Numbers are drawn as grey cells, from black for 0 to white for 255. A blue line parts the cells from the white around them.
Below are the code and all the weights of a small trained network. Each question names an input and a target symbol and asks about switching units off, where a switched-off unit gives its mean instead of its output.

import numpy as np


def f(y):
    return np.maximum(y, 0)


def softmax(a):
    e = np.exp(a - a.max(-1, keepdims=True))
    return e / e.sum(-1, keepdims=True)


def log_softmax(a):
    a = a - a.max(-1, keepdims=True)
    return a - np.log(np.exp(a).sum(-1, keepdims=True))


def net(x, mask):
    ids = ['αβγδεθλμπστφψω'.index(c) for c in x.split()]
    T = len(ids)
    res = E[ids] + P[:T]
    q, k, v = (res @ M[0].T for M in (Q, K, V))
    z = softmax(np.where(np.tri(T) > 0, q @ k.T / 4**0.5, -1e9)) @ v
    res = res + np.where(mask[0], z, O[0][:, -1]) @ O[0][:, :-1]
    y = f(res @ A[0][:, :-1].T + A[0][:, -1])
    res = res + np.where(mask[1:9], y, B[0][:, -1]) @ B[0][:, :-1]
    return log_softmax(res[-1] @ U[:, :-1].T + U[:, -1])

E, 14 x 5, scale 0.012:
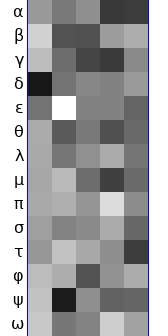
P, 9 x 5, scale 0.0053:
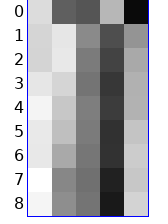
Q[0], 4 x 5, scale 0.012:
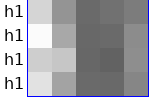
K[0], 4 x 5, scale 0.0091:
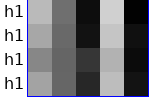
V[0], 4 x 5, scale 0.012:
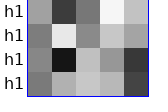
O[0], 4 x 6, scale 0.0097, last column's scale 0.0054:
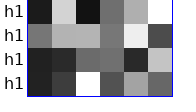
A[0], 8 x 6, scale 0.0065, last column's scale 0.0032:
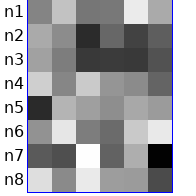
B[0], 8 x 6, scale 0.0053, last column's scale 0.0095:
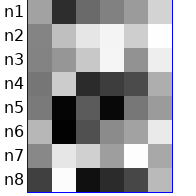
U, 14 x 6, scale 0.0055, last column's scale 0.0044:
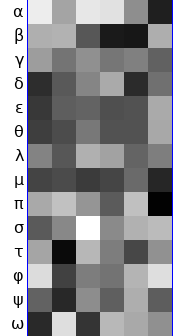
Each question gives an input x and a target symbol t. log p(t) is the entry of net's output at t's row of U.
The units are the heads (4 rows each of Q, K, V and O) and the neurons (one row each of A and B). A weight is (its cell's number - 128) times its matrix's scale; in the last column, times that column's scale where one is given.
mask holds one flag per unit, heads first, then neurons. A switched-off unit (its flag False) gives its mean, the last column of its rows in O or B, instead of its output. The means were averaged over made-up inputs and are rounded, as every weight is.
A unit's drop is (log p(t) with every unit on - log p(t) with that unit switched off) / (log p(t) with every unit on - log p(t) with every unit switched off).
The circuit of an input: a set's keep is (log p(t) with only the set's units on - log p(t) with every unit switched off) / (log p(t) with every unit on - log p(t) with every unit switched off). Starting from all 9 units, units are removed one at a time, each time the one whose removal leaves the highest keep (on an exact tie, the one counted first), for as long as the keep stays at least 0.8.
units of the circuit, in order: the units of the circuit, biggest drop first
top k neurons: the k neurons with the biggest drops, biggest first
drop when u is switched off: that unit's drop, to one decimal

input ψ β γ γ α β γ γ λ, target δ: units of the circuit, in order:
h1; n3
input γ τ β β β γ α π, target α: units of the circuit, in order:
h1; n2
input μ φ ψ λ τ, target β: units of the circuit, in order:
h1; n8; n4; n2
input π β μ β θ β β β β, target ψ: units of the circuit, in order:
h1; n5; n1
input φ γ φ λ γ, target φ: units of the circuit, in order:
h1; n6; n1
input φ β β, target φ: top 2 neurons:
n6; n1
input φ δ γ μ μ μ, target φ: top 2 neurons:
n6; n1
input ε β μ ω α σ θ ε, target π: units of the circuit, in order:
h1; n8; n4
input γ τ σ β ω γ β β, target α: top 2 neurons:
n2; n3
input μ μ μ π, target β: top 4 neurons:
n8; n4; n2; n3
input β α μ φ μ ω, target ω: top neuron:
n2
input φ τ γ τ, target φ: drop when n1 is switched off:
0.2
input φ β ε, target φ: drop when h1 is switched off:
0.6
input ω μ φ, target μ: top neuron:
n5
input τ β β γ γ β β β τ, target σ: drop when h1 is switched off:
1.0
